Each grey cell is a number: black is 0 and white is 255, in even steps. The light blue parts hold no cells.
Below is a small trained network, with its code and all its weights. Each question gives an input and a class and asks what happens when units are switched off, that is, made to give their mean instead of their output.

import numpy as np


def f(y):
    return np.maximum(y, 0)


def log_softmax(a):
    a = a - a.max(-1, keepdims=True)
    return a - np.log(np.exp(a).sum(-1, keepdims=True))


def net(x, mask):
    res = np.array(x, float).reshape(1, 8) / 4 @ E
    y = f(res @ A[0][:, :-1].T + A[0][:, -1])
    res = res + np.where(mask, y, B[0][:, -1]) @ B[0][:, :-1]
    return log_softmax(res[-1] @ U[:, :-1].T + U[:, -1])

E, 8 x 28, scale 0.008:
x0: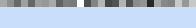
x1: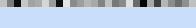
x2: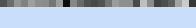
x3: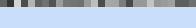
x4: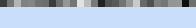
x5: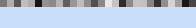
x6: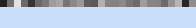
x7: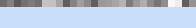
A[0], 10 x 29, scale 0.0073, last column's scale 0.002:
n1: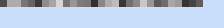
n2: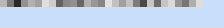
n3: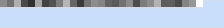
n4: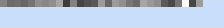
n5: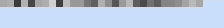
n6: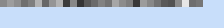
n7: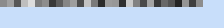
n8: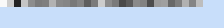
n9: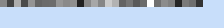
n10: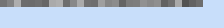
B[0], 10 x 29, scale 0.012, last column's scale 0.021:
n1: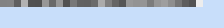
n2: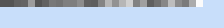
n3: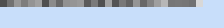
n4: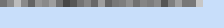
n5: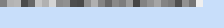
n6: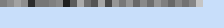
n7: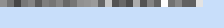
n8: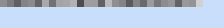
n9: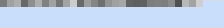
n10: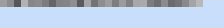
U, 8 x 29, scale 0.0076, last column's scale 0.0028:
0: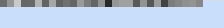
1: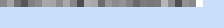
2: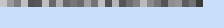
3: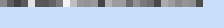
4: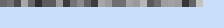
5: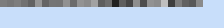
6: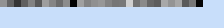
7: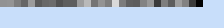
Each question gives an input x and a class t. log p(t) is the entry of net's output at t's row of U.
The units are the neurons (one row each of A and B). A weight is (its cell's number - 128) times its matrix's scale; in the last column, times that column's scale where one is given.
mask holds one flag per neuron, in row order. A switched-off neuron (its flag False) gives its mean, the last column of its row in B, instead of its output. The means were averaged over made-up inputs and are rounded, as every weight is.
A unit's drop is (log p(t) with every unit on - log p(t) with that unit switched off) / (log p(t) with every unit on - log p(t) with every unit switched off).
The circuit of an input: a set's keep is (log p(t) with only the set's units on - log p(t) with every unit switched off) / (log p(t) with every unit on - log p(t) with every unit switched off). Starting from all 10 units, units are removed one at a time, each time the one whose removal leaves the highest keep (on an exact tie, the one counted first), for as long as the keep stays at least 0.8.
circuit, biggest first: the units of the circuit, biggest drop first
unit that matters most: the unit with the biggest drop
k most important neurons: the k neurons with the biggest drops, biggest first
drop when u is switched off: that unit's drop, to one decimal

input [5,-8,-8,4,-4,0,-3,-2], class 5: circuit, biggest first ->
n2
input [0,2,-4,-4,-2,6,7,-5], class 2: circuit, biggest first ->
n3, n7
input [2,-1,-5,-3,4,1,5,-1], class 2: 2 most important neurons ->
n2, n7
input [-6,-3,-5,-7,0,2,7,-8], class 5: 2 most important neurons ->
n2, n3
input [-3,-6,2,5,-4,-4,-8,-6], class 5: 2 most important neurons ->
n7, n3
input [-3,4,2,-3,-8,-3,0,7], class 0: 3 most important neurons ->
n6, n7, n4
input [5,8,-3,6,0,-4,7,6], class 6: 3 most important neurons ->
n2, n9, n8
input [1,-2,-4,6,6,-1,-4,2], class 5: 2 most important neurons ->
n2, n8
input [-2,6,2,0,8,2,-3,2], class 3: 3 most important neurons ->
n1, n6, n4
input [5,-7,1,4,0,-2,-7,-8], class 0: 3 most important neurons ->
n7, n4, n6
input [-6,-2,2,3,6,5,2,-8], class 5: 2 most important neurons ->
n2, n9
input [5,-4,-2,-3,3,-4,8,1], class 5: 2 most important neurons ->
n2, n1
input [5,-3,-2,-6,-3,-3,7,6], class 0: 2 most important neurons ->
n7, n5
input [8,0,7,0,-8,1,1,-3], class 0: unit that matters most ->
n1
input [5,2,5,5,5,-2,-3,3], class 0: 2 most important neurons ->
n7, n8
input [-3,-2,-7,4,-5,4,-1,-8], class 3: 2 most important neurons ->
n5, n9
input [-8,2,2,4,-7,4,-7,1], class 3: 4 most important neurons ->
n9, n2, n5, n7
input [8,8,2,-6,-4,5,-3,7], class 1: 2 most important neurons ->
n5, n8
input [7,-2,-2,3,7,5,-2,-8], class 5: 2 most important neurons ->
n2, n1
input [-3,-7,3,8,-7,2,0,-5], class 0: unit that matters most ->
n9
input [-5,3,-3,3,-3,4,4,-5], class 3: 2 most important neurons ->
n5, n9
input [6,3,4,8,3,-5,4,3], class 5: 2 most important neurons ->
n2, n5
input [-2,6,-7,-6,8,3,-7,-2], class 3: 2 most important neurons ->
n2, n7
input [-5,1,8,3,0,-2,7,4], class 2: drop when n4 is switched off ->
0.1
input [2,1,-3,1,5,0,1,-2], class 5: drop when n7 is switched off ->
-0.1
